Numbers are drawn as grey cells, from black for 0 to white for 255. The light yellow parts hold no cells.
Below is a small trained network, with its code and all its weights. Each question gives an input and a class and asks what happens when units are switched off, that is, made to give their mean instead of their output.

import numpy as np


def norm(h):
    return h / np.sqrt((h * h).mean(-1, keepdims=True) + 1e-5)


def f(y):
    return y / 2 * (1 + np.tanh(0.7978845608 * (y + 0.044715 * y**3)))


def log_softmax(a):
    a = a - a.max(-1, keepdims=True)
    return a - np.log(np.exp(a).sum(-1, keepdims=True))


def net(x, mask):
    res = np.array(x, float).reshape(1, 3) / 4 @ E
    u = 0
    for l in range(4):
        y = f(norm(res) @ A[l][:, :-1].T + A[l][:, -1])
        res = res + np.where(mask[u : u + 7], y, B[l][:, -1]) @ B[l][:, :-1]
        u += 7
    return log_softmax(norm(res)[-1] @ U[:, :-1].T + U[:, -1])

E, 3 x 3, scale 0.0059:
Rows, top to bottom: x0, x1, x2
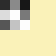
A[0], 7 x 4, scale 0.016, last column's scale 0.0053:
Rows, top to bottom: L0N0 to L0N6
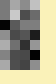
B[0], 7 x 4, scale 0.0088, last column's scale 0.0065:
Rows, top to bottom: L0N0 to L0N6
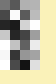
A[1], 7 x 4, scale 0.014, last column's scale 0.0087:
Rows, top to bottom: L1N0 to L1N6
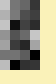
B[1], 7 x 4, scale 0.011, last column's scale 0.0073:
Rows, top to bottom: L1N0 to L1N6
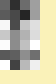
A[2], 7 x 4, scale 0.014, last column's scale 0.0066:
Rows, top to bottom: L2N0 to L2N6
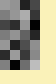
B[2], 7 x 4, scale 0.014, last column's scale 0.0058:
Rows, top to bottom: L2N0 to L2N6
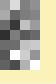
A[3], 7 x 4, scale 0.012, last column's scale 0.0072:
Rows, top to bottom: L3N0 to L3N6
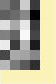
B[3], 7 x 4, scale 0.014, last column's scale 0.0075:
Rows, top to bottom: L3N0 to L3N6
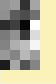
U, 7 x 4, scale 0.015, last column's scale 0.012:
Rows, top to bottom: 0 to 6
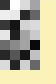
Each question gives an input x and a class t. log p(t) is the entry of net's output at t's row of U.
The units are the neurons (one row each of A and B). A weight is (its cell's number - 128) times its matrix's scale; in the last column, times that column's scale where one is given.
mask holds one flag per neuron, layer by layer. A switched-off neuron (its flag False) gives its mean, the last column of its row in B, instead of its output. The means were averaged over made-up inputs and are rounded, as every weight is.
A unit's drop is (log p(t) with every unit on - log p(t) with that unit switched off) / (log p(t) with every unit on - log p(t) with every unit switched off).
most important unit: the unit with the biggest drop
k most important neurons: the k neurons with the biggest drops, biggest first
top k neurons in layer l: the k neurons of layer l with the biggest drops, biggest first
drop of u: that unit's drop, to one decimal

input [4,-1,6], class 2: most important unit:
L0N2
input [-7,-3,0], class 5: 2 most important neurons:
L0N6, L0N2
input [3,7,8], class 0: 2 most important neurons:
L1N6, L1N2
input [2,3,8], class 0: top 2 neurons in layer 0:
L0N6, L0N4
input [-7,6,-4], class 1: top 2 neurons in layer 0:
L0N2, L0N3
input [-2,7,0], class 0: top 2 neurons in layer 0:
L0N1, L0N2
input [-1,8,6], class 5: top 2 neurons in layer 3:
L3N2, L3N4
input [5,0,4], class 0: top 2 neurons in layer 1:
L1N6, L1N2
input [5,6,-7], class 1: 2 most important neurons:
L0N1, L0N2
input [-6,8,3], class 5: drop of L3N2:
0.8
